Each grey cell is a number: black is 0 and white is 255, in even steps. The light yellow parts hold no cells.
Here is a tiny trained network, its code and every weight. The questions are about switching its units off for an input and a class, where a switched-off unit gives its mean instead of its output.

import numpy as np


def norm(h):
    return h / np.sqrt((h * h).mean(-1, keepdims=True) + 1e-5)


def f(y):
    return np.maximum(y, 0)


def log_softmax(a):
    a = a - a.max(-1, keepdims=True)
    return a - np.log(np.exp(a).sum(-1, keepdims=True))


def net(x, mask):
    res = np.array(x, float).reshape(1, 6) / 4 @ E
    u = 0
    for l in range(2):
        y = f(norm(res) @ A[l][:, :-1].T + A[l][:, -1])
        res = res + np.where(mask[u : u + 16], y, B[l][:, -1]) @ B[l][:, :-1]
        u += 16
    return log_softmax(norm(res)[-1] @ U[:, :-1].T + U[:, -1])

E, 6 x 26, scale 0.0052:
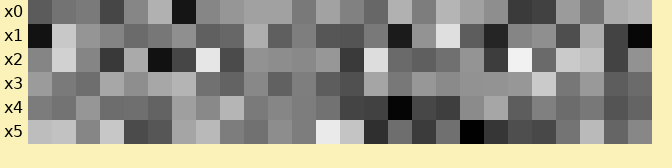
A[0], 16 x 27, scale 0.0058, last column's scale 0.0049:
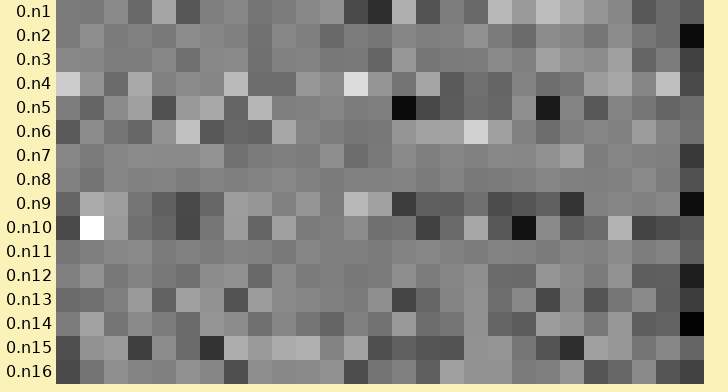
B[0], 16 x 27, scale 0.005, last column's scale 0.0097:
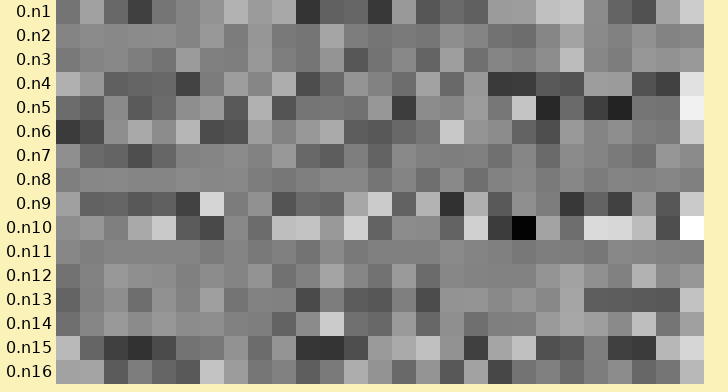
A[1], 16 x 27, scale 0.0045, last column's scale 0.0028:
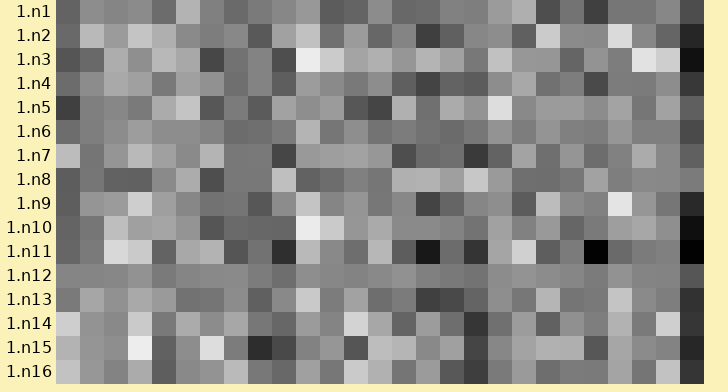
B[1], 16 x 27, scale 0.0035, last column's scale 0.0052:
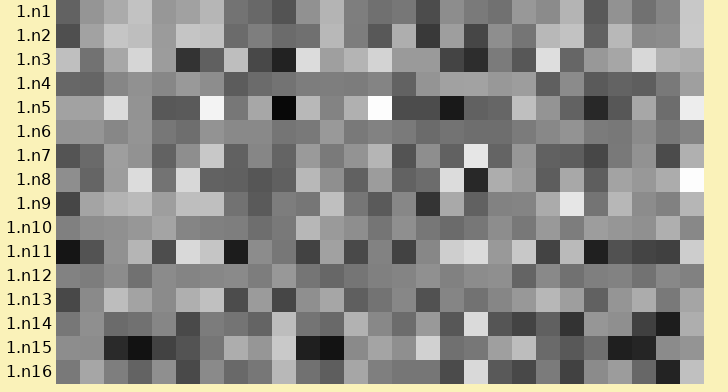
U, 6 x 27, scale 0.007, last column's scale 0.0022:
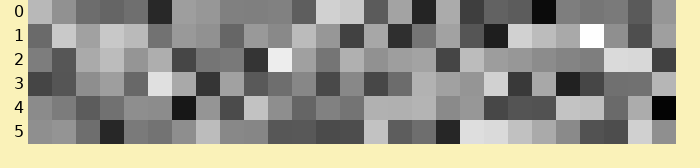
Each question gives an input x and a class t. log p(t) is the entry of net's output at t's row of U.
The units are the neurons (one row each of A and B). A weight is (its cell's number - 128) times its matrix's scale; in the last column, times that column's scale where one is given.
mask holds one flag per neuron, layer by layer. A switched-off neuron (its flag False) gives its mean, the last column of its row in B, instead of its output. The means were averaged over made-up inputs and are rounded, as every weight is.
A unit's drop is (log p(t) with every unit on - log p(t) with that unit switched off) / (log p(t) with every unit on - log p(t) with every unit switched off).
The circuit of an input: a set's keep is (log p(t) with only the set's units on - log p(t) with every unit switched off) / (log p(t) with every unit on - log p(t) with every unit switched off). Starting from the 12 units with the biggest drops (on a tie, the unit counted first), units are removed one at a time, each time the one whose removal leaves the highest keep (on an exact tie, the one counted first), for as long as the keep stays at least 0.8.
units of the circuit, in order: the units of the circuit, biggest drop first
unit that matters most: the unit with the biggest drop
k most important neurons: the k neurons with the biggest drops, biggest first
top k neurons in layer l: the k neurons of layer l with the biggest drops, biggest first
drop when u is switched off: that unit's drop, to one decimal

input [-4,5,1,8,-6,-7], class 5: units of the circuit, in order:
0.n1
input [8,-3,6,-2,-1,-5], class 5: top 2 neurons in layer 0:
0.n15, 0.n10
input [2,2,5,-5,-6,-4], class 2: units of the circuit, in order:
0.n4, 1.n8
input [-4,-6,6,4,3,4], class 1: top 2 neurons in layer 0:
0.n5, 0.n15
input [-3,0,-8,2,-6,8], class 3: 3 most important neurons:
0.n10, 0.n5, 0.n13
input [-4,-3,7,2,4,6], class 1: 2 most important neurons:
0.n10, 0.n5
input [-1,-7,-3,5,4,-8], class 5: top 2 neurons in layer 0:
0.n5, 0.n1
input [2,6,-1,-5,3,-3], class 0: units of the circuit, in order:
0.n10, 0.n15
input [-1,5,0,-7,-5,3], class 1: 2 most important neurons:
0.n10, 0.n5
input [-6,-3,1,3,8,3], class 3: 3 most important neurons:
0.n5, 0.n10, 1.n11
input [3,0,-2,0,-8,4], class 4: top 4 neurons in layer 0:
0.n6, 0.n5, 0.n16, 0.n9
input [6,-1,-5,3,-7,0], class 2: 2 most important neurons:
1.n3, 0.n5
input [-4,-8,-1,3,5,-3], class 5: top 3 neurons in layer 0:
0.n1, 0.n5, 0.n6
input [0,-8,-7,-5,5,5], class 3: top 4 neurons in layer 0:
0.n5, 0.n10, 0.n13, 0.n16
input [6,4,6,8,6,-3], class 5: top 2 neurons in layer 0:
0.n1, 0.n15
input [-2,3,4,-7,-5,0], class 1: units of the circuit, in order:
0.n10
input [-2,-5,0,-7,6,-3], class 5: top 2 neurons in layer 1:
1.n8, 1.n5
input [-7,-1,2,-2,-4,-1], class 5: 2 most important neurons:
0.n10, 1.n15
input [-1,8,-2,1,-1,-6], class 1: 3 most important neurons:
0.n5, 0.n15, 0.n16
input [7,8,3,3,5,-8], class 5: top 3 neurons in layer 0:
0.n1, 0.n15, 0.n5
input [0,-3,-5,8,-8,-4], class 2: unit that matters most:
1.n3
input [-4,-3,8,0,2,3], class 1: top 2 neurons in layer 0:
0.n10, 0.n5
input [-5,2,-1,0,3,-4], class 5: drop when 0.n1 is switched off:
0.4
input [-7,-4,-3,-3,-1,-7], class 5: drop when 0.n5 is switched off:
0.2
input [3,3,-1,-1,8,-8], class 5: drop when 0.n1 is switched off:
0.7
